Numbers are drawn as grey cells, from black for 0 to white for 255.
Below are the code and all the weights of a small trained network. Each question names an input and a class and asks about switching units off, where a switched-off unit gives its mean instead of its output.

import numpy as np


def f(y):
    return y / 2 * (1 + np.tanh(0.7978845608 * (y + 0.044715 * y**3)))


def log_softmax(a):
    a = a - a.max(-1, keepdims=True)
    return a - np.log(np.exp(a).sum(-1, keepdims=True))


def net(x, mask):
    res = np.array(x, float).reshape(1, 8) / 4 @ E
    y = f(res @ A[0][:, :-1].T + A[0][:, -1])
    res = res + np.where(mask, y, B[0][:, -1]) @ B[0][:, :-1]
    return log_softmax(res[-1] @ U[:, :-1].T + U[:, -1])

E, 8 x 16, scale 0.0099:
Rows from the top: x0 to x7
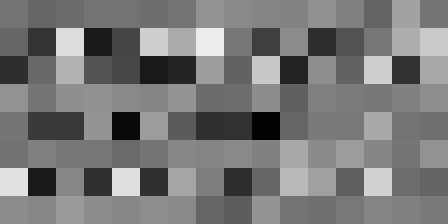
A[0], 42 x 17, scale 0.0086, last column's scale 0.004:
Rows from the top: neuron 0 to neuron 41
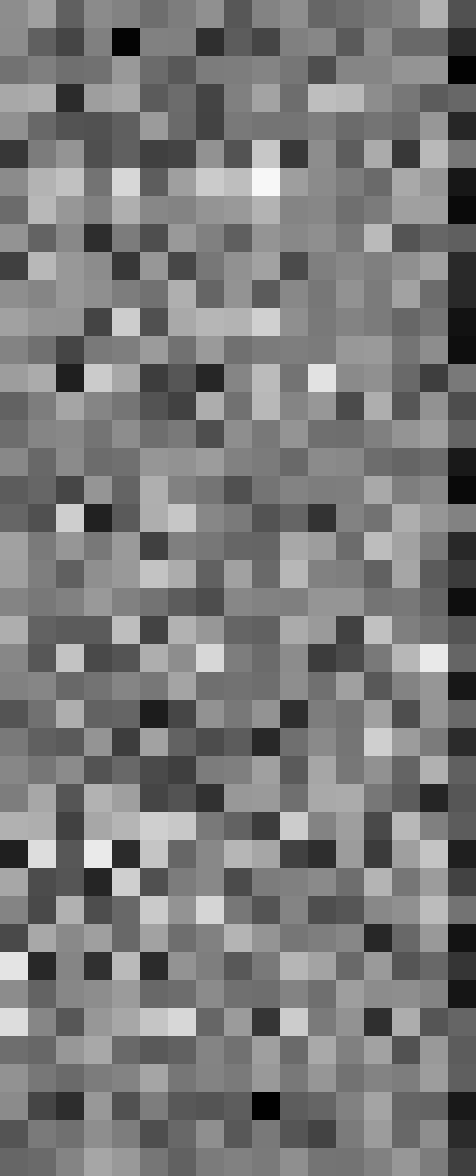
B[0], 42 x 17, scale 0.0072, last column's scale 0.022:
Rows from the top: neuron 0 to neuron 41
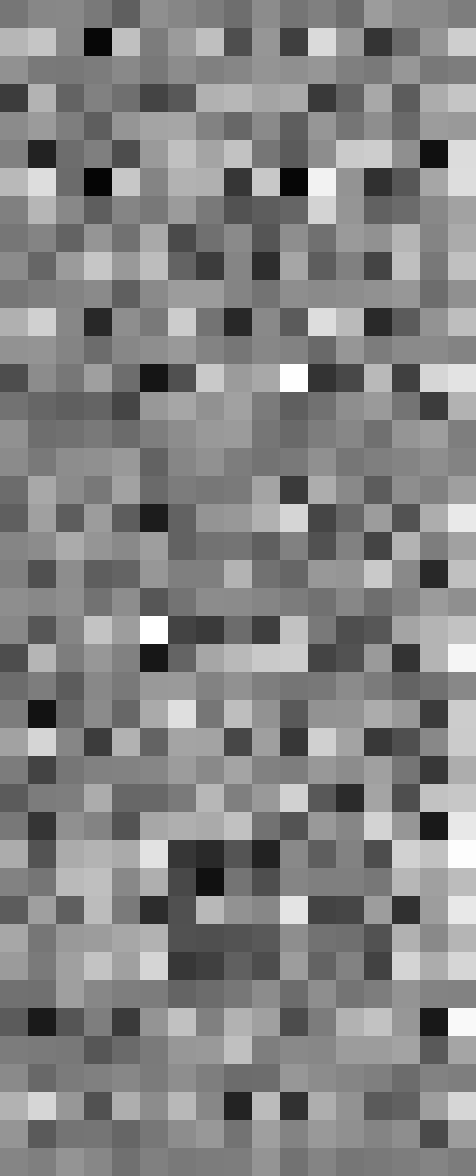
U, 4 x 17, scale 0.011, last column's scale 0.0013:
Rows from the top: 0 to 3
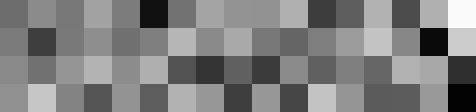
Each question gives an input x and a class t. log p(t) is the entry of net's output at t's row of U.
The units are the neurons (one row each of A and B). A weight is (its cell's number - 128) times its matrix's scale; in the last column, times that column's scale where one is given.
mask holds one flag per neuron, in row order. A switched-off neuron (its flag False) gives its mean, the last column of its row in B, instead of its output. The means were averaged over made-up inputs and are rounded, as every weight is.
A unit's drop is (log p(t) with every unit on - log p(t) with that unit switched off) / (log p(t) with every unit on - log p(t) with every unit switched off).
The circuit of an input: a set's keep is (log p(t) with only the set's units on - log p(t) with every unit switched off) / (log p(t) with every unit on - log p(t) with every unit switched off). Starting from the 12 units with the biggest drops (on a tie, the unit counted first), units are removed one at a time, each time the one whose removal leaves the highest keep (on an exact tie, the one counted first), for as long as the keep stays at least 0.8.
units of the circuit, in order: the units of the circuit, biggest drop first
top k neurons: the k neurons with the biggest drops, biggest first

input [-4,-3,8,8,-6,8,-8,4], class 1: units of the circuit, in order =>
neuron 5
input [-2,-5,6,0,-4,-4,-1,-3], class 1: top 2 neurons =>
neuron 5; neuron 25
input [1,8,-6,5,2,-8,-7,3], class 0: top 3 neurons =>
neuron 23; neuron 18; neuron 32
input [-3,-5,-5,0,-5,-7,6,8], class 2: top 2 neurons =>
neuron 34; neuron 22
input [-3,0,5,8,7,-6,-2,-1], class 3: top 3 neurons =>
neuron 1; neuron 39; neuron 26
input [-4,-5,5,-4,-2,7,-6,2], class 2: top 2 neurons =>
neuron 30; neuron 9
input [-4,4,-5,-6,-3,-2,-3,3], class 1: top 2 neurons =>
neuron 13; neuron 36
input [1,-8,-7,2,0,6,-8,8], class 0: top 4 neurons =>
neuron 13; neuron 3; neuron 28; neuron 34
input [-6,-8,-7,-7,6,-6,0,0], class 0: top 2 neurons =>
neuron 13; neuron 3
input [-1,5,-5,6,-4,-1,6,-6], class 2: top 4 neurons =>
neuron 34; neuron 22; neuron 13; neuron 31
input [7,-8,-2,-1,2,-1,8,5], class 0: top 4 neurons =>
neuron 13; neuron 3; neuron 28; neuron 30
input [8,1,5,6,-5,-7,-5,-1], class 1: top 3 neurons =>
neuron 5; neuron 25; neuron 34
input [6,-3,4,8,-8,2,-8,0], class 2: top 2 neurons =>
neuron 30; neuron 9
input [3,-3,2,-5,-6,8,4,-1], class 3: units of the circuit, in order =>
neuron 6
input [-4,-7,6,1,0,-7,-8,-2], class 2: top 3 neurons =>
neuron 30; neuron 9; neuron 23
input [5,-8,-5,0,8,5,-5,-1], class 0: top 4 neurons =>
neuron 13; neuron 28; neuron 3; neuron 6
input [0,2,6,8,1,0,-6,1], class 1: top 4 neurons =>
neuron 5; neuron 25; neuron 34; neuron 22
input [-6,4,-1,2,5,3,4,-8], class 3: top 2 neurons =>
neuron 39; neuron 13
